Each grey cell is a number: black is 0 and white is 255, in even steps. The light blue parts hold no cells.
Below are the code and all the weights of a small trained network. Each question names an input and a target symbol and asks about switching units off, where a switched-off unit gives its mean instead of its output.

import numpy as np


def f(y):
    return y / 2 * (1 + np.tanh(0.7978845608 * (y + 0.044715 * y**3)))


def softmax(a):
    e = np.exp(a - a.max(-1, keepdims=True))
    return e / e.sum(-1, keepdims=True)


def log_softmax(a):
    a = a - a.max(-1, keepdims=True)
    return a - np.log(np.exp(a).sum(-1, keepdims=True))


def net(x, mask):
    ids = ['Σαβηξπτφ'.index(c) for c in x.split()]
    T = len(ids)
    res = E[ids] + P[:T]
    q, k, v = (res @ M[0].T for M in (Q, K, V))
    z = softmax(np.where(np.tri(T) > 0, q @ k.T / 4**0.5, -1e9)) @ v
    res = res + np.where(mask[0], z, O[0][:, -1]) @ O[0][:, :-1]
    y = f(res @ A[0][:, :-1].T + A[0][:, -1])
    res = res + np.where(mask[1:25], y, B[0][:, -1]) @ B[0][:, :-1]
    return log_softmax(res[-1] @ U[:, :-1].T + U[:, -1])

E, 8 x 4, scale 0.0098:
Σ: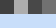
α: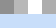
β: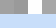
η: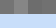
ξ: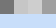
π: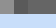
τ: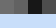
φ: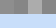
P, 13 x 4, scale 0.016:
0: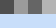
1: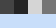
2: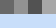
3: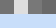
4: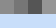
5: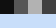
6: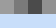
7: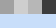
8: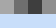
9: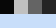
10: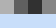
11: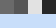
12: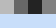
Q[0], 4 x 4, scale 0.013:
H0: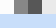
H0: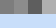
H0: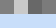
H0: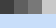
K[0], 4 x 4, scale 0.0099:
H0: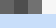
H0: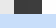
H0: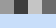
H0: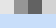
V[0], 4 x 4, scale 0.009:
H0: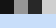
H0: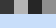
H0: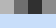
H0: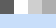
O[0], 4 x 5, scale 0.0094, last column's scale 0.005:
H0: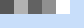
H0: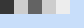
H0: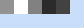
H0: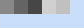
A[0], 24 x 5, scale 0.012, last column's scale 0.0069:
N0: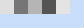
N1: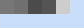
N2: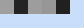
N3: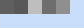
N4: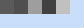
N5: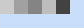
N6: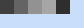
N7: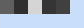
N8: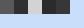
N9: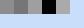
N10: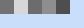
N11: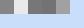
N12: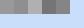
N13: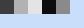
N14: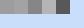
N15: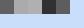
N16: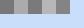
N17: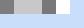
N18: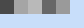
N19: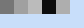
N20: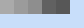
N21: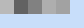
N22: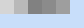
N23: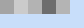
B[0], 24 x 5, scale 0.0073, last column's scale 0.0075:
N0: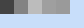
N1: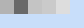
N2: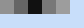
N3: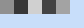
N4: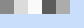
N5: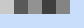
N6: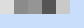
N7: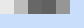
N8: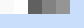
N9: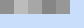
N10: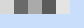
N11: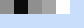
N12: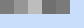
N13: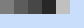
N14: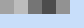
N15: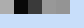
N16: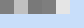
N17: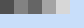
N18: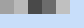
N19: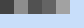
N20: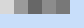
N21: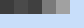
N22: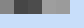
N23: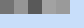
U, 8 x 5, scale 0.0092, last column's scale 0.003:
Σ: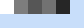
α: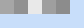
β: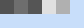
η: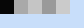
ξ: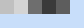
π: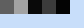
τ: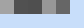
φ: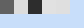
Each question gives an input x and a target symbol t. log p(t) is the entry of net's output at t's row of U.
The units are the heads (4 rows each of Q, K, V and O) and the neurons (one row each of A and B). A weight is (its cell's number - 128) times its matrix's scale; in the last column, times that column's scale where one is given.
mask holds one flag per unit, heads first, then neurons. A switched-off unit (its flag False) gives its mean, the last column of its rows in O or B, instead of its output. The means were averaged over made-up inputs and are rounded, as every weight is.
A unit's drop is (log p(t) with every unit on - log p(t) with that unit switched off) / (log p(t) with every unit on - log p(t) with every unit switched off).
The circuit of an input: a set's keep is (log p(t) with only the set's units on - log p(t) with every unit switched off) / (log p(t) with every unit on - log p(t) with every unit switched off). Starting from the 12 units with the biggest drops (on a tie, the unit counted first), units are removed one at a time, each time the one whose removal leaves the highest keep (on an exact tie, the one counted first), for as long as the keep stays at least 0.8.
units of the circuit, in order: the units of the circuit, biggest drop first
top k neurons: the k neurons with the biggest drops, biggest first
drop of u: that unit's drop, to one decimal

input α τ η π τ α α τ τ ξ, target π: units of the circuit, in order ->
N13
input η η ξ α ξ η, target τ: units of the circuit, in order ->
H0; N6
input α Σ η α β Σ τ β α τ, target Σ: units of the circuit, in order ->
H0; N8
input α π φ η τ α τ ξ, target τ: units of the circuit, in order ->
H0; N21
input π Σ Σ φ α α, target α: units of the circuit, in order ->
N3; N6
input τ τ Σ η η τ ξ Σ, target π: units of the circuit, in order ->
N13; H0; N19
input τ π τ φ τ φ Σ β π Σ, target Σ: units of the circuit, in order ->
H0; N8
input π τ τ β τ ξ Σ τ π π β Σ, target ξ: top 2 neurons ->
N4; N8
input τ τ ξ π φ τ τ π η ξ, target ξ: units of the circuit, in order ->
H0; N4; N8; N13
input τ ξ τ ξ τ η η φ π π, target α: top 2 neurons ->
N4; N1
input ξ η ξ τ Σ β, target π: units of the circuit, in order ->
N13; N18
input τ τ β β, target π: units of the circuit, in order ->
N13; H0; N19
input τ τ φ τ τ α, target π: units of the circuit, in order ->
N13; N18
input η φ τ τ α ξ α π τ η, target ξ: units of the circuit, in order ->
H0; N4; N8
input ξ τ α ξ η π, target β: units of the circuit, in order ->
H0
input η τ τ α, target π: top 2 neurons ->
N13; N19
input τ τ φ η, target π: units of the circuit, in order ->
H0; N13; N19
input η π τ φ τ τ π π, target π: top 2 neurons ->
N13; N19
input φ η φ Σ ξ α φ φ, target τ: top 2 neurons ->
N2; N21
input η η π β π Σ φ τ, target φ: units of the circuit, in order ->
H0; N3
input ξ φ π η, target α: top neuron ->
N0
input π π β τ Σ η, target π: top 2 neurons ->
N13; N18
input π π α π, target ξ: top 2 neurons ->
N8; N7
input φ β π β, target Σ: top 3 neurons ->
N2; N7; N8
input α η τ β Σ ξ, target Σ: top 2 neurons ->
N6; N2
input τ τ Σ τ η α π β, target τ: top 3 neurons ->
N2; N21; N0
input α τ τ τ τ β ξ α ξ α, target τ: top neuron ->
N2
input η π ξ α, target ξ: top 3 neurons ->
N8; N7; N13
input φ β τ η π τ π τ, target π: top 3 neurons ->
N13; N19; N15
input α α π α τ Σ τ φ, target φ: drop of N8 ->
-0.1
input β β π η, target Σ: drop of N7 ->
0.3
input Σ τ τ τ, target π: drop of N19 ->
0.7
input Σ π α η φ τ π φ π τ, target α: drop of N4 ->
0.2
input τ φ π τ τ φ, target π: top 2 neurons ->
N13; N18
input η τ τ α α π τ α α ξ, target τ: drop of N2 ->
0.1
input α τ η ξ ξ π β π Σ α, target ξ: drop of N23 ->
0.0
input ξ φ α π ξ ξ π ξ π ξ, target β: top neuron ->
N10
